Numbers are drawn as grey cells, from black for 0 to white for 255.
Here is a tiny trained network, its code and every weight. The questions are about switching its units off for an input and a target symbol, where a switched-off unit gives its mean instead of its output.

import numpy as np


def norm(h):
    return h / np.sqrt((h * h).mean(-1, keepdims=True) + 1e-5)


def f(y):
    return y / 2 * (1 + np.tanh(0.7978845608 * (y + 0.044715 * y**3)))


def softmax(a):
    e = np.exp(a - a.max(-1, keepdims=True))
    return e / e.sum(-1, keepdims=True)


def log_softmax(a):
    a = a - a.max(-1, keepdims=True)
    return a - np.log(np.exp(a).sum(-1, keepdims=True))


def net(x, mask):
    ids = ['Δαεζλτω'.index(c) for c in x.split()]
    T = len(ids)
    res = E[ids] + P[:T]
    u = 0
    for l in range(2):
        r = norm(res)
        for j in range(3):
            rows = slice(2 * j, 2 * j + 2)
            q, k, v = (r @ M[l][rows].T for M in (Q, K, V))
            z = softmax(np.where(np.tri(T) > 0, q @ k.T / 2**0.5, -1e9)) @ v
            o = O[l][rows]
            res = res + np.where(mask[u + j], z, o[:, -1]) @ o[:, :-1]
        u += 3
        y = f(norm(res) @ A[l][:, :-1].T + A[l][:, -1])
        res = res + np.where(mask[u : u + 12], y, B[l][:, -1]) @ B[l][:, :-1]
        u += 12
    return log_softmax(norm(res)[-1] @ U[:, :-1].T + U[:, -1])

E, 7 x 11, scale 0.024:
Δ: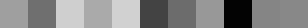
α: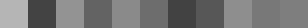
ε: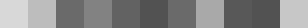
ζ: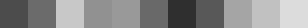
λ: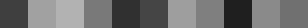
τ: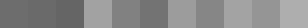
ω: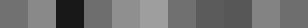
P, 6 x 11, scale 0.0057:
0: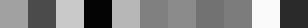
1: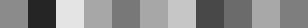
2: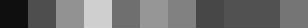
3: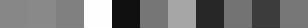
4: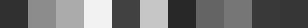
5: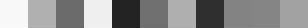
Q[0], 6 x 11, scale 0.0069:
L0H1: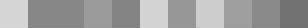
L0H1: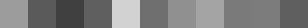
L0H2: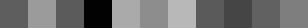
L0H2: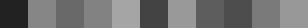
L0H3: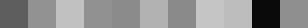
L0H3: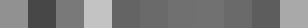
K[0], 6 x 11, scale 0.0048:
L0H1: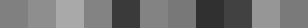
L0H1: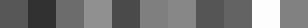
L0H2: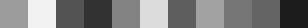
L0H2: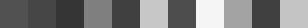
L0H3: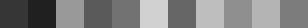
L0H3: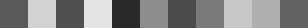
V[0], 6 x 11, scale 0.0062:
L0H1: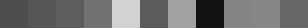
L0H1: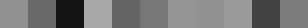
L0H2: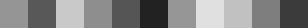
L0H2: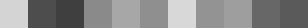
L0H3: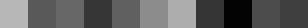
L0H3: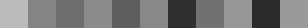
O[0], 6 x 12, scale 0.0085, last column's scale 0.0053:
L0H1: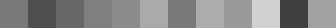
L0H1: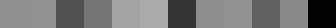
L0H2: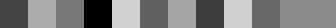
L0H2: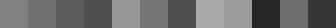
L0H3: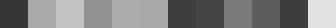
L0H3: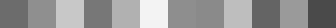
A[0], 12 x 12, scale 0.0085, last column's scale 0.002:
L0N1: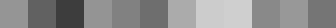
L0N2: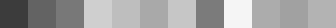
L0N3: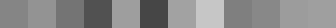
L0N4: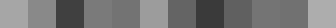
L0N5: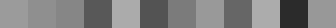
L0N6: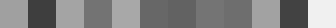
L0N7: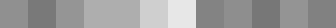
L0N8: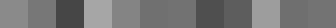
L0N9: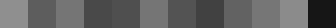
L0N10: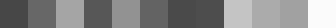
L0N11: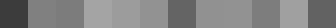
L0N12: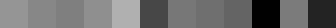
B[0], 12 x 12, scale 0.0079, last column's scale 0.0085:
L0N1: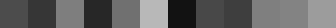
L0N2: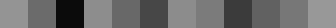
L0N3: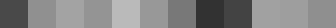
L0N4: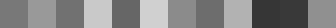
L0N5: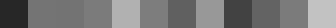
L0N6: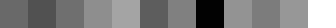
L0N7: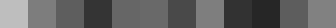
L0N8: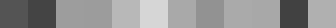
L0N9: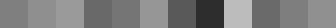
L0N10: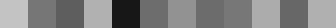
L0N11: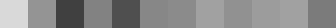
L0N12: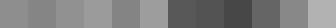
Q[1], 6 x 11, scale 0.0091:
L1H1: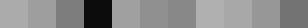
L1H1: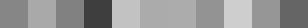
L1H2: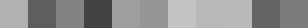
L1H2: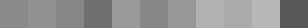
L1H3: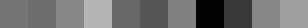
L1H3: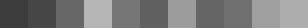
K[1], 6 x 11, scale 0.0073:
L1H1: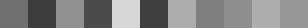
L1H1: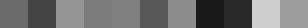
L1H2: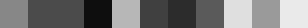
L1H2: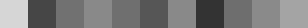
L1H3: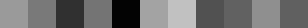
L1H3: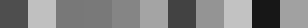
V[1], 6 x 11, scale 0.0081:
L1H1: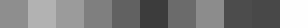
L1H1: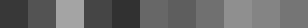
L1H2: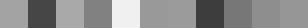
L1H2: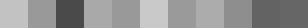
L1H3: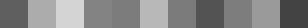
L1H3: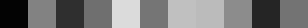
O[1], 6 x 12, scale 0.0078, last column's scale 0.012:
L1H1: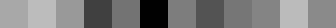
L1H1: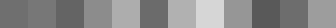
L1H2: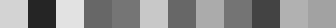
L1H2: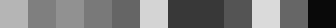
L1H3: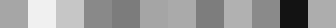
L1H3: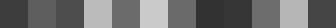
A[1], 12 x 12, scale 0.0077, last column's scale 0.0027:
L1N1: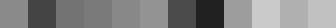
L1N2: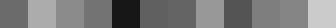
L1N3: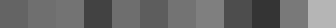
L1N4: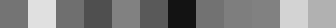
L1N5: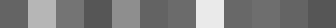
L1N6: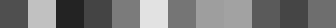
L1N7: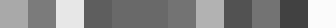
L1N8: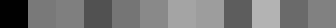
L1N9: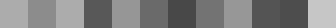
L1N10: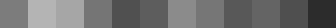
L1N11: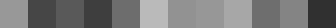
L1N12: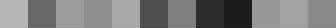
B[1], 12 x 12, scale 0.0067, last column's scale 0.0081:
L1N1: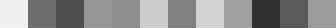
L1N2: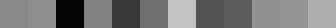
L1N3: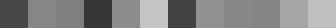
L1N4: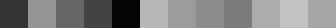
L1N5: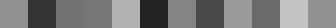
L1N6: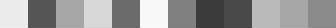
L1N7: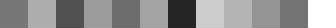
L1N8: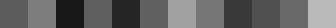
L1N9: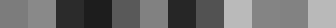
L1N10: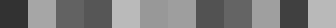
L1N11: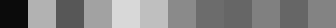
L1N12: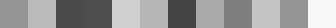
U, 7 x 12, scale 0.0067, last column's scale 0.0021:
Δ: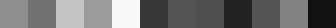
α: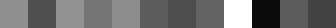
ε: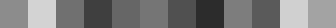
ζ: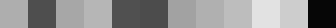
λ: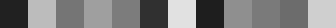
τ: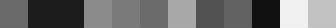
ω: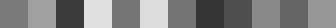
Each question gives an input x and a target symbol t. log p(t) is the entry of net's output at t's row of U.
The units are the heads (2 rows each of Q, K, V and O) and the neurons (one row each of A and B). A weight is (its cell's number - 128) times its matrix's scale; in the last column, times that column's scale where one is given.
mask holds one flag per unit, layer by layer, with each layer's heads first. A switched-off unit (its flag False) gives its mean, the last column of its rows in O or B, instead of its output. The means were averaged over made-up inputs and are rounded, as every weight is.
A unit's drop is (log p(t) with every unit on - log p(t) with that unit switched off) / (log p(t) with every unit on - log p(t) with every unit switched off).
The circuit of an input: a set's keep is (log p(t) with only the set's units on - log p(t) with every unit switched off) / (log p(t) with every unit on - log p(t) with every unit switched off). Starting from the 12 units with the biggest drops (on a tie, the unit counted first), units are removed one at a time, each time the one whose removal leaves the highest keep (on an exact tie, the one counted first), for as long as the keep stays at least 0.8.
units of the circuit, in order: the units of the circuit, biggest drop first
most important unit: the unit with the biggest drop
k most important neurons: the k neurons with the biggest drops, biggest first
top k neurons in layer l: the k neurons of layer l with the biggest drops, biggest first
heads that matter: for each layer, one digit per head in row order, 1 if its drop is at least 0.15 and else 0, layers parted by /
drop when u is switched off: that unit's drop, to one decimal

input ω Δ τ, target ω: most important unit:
L1H1
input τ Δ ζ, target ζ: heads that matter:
001 / 000
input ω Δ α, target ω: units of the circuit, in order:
[L1H1; L0N4]
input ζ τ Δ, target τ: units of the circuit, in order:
[L1H3; L0H3]
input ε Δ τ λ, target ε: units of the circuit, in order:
[L1H1; L0H1]
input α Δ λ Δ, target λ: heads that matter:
000 / 011
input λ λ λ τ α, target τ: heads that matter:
000 / 001
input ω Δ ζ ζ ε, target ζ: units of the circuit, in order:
[L0H3; L0H2]
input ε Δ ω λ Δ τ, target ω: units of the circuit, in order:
[L0N4; L1H1]
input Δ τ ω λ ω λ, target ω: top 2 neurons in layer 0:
[L0N8; L0N4]
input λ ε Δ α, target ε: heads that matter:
101 / 100
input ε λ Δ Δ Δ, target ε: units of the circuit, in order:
[L1H1; L0H1; L1N4]
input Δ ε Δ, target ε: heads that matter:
000 / 100
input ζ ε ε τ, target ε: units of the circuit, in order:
[L1H1]
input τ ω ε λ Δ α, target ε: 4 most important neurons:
[L0N6; L0N8; L0N10; L1N9]
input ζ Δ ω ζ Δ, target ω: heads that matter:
000 / 110
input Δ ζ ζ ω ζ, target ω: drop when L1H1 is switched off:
0.3
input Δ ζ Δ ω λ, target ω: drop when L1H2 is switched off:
0.1
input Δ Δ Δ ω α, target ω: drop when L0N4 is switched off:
0.1
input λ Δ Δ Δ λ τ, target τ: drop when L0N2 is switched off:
0.1
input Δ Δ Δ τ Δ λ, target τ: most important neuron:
[L0N2]
